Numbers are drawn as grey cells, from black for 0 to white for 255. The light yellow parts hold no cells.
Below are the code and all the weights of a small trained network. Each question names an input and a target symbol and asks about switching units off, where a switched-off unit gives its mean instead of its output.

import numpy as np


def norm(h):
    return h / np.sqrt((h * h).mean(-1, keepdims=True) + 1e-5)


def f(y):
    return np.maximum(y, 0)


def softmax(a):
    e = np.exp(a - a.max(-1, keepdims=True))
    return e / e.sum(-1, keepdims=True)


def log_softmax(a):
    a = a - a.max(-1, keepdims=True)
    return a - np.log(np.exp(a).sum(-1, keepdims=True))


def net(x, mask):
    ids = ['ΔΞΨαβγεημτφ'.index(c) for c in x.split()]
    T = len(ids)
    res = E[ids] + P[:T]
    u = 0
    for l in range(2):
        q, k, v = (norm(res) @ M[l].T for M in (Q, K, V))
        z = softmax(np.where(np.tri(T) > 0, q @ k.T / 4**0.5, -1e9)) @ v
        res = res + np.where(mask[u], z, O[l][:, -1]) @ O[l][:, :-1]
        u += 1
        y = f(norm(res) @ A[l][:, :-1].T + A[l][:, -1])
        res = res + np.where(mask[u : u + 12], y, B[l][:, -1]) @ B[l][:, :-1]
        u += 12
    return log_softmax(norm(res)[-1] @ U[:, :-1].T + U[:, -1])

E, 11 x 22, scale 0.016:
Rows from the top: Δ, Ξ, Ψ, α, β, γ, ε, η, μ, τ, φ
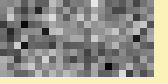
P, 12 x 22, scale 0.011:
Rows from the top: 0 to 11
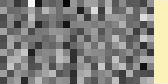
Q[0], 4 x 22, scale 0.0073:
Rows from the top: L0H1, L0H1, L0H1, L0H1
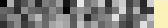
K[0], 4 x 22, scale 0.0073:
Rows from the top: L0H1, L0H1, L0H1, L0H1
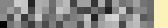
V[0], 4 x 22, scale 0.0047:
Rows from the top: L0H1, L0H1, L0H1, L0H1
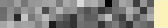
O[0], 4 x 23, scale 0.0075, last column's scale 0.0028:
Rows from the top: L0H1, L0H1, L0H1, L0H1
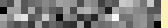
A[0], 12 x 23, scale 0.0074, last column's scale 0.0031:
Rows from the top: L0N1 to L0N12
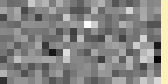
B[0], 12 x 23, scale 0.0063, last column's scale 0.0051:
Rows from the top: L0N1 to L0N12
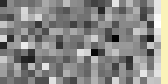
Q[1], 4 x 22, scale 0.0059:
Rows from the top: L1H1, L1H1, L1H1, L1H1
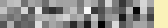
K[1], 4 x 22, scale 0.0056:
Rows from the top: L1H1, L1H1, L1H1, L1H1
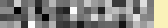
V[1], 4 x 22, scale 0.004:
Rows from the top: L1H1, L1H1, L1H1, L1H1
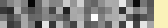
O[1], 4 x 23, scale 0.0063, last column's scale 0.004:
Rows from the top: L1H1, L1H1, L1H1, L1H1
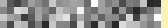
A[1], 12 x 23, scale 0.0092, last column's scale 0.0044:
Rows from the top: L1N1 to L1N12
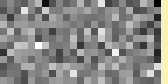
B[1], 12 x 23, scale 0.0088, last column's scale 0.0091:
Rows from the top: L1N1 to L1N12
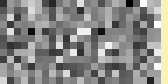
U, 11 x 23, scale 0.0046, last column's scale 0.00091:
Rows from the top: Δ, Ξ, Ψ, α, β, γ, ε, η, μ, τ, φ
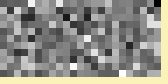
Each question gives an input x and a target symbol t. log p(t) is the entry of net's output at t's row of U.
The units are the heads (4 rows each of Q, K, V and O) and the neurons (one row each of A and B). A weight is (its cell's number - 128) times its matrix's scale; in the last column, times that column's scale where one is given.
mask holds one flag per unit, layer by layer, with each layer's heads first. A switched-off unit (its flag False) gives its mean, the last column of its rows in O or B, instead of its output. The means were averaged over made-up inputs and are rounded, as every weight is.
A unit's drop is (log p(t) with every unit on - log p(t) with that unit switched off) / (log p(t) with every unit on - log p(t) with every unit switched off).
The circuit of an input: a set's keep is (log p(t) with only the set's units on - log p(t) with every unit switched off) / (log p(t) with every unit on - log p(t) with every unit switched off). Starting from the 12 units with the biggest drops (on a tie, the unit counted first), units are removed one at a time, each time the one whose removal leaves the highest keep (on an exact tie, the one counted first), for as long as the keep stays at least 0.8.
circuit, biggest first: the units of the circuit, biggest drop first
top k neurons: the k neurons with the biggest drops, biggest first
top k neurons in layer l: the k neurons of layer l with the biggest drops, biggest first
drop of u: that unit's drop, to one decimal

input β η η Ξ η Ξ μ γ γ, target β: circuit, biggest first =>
L1N8; L0H1
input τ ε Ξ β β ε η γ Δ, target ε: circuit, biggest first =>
L0H1; L1N1
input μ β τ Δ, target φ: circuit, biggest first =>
L0H1; L1H1
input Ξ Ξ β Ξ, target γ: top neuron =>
L1N5
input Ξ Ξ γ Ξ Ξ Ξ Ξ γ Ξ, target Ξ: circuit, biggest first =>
L0H1; L1N2
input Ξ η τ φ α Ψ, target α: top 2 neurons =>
L1N11; L0N1
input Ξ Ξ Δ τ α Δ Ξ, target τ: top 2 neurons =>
L1N6; L1N12
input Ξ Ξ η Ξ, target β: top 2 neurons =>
L1N8; L0N5
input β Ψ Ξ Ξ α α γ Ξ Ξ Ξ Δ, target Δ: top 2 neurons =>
L1N7; L0N2
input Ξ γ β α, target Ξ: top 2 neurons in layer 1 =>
L1N12; L1N10
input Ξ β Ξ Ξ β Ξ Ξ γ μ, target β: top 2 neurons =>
L1N8; L0N9
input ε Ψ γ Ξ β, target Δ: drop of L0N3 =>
0.0
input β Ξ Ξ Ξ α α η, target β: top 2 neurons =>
L1N8; L0N12
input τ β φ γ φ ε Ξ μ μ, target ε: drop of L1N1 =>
0.7
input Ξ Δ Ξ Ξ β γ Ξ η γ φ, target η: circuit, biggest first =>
L1H1
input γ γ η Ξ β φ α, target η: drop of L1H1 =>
0.4
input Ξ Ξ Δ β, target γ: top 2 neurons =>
L1N5; L0N4
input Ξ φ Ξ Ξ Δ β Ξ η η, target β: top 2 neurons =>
L1N8; L0N9
